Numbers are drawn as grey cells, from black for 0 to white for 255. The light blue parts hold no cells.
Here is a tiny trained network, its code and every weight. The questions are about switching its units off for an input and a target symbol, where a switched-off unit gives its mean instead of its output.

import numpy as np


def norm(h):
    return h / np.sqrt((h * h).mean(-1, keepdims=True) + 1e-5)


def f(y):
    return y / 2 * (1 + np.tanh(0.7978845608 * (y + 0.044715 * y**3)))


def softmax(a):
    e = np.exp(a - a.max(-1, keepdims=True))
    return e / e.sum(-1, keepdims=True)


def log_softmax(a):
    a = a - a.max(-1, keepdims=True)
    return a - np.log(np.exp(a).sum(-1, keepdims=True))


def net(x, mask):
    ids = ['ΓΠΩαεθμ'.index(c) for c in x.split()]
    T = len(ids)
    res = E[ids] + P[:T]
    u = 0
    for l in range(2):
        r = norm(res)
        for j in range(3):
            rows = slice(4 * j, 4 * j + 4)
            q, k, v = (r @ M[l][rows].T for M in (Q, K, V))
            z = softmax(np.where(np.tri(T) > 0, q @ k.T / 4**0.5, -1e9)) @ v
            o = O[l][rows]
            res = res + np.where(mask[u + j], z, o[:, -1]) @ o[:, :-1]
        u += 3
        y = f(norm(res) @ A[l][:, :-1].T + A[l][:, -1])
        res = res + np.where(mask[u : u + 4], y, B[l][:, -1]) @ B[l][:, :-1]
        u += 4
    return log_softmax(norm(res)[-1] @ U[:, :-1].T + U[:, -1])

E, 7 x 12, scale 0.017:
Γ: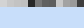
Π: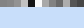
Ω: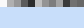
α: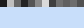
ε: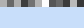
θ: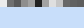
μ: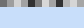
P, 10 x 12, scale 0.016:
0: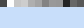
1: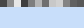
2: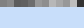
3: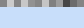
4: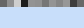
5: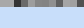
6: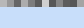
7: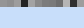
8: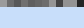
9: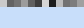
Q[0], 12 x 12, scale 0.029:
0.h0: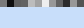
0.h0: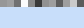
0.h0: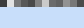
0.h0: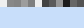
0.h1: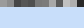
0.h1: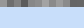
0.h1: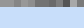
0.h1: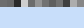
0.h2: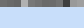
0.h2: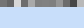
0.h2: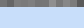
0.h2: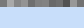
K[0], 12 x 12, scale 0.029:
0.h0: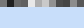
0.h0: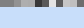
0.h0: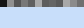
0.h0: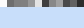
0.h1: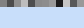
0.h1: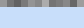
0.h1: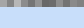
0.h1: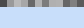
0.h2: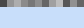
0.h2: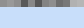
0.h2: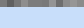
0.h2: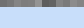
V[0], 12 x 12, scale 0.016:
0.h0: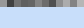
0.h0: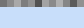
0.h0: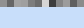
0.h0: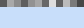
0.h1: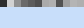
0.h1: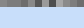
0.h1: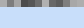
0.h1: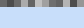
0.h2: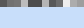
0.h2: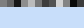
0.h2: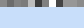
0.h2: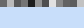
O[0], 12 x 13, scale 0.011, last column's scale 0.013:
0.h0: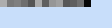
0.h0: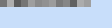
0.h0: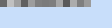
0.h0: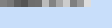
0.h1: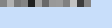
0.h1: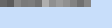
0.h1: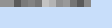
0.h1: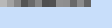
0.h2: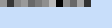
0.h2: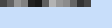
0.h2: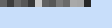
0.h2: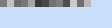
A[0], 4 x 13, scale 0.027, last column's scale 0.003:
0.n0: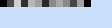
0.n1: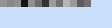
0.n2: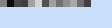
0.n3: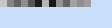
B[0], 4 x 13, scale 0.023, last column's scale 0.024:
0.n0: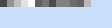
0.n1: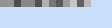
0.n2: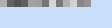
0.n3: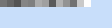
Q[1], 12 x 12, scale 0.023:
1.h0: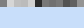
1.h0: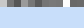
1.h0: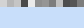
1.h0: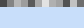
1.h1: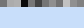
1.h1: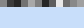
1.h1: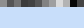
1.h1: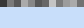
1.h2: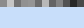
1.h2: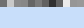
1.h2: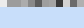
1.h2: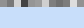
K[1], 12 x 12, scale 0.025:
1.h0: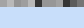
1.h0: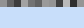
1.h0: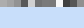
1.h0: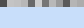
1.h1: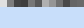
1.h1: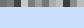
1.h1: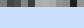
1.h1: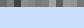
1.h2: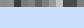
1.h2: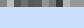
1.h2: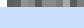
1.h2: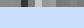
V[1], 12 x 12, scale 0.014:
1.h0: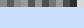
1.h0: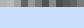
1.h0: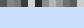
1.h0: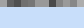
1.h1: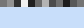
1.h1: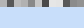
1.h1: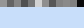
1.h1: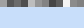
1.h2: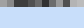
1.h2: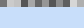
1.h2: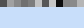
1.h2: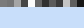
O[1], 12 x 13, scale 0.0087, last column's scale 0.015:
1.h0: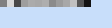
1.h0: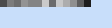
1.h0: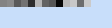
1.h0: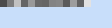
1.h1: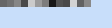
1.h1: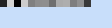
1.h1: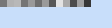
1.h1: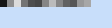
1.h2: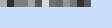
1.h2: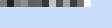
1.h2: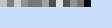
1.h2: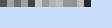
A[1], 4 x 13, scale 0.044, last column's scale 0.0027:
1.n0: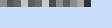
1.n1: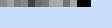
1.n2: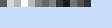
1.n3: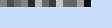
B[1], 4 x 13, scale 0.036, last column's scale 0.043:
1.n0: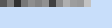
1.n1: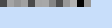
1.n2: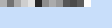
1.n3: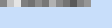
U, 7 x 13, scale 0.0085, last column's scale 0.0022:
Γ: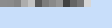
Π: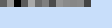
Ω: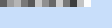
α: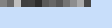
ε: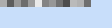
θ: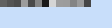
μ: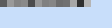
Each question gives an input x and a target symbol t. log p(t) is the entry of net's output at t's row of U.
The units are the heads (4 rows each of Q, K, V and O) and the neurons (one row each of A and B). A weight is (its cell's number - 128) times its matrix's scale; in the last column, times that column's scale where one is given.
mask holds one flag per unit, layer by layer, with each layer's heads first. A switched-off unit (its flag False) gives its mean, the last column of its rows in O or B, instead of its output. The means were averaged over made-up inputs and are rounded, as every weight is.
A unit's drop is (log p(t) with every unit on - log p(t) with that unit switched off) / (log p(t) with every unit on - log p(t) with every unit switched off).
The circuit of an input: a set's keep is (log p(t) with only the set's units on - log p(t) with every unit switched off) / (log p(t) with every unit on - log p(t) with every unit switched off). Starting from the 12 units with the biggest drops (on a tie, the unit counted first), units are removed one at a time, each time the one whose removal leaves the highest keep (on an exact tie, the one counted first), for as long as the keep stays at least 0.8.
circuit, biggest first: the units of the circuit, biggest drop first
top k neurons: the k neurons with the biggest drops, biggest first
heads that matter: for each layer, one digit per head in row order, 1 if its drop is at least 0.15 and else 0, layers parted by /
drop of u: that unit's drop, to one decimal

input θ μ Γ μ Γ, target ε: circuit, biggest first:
(0.h2, 1.n2)
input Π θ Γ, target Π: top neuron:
(0.n1)
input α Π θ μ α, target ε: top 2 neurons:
(1.n2, 0.n2)
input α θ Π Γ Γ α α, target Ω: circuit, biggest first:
(0.n3, 1.n3, 1.n2)
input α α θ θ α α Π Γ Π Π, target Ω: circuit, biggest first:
(0.n3, 1.n3)
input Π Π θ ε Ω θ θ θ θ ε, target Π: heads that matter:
011 / 000
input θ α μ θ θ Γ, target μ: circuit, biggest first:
(0.h1, 1.n1)
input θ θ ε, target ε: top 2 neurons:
(1.n2, 1.n0)
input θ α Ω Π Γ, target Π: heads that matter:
001 / 000
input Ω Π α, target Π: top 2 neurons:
(0.n3, 1.n2)
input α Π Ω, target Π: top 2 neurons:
(0.n1, 0.n3)
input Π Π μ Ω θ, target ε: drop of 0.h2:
0.9
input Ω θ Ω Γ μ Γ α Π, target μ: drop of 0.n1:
0.0
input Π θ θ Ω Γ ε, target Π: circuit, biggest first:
(1.n2)
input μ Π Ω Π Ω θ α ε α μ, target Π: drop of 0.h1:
0.1
